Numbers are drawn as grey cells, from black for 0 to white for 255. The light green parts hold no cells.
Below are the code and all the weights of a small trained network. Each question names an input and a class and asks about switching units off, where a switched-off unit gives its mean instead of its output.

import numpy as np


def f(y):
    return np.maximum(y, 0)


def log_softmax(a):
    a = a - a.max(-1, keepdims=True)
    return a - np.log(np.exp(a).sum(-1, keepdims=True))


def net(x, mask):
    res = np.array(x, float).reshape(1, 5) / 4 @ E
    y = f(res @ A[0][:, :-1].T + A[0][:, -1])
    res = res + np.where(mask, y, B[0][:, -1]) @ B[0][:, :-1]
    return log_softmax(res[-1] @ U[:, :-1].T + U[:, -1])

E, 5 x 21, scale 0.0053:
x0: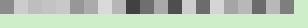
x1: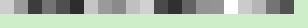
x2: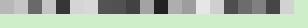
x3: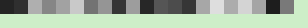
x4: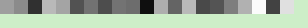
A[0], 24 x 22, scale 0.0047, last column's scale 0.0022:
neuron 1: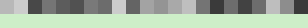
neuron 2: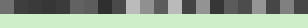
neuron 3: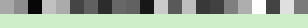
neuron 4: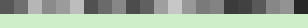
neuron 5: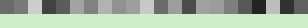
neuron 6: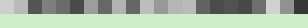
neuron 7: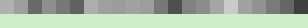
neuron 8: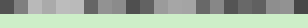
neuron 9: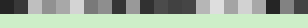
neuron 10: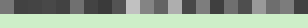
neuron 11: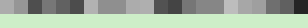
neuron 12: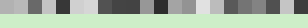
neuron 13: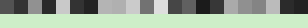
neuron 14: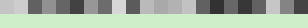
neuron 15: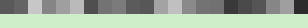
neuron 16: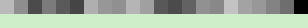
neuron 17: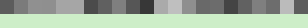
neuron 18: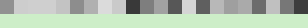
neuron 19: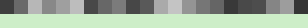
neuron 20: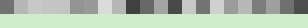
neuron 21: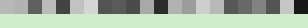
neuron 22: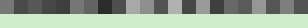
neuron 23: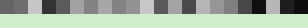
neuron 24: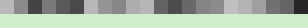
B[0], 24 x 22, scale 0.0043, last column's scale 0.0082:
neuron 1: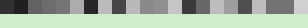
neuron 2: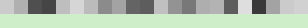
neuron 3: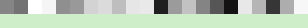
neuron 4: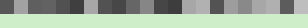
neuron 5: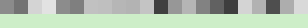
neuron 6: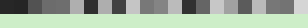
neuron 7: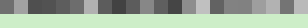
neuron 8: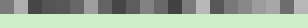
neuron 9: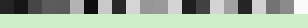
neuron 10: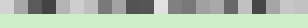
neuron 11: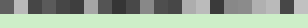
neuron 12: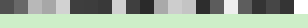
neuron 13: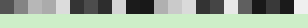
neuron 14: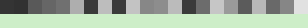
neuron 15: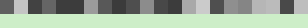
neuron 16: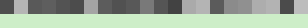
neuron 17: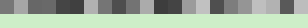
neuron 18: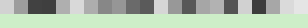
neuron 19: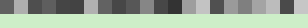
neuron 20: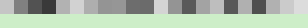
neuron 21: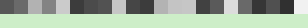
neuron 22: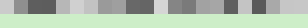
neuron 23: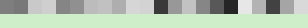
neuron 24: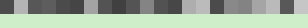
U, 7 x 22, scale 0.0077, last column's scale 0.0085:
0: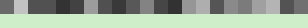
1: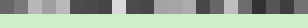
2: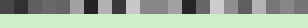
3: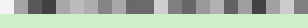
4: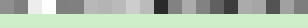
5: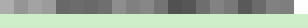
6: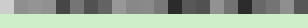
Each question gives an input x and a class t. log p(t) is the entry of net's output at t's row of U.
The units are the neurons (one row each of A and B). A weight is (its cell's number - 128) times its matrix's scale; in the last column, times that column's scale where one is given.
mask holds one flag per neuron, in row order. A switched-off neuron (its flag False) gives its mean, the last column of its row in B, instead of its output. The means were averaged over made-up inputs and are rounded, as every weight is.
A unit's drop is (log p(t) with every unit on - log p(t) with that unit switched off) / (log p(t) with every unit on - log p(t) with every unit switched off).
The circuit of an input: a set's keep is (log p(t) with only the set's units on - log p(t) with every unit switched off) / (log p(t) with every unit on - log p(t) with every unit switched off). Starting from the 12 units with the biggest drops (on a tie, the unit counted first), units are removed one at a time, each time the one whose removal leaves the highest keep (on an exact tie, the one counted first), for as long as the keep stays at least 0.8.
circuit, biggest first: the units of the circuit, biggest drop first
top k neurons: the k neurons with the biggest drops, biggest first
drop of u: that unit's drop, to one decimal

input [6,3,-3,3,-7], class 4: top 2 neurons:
[neuron 5; neuron 23]
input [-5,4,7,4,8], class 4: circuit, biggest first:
[neuron 3]
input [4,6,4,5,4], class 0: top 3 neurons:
[neuron 11; neuron 24; neuron 7]
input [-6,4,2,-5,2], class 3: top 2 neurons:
[neuron 2; neuron 9]
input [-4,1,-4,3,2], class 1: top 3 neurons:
[neuron 13; neuron 18; neuron 20]
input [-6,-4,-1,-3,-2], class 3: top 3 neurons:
[neuron 2; neuron 10; neuron 22]
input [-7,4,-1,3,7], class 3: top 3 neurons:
[neuron 2; neuron 10; neuron 22]
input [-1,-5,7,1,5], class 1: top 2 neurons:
[neuron 12; neuron 21]
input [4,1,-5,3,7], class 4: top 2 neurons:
[neuron 3; neuron 12]
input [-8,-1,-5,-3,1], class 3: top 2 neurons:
[neuron 2; neuron 10]
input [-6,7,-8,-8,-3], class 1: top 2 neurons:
[neuron 13; neuron 9]
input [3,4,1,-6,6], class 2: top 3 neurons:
[neuron 14; neuron 6; neuron 1]
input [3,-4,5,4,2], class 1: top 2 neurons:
[neuron 12; neuron 21]
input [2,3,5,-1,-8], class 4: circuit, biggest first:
[neuron 23]
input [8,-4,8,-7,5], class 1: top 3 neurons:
[neuron 12; neuron 21; neuron 9]
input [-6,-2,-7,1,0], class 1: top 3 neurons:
[neuron 13; neuron 18; neuron 20]
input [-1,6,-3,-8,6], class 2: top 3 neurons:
[neuron 14; neuron 1; neuron 6]
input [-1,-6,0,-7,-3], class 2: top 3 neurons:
[neuron 14; neuron 6; neuron 1]
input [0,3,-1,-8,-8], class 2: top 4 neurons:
[neuron 14; neuron 6; neuron 1; neuron 3]
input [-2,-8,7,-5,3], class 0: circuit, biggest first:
[neuron 19]
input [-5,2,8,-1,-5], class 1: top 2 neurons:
[neuron 12; neuron 21]
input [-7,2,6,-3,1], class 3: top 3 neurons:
[neuron 2; neuron 22; neuron 13]
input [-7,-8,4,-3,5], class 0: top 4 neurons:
[neuron 17; neuron 19; neuron 15; neuron 4]
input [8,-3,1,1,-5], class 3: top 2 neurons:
[neuron 18; neuron 20]
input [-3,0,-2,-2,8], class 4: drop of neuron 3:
0.8
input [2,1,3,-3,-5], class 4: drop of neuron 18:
0.0
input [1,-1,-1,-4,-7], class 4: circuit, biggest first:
[neuron 23]
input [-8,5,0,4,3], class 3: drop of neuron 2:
0.1
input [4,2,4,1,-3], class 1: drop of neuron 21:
0.4
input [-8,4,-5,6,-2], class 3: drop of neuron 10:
0.2
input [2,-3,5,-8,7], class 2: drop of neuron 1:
0.3
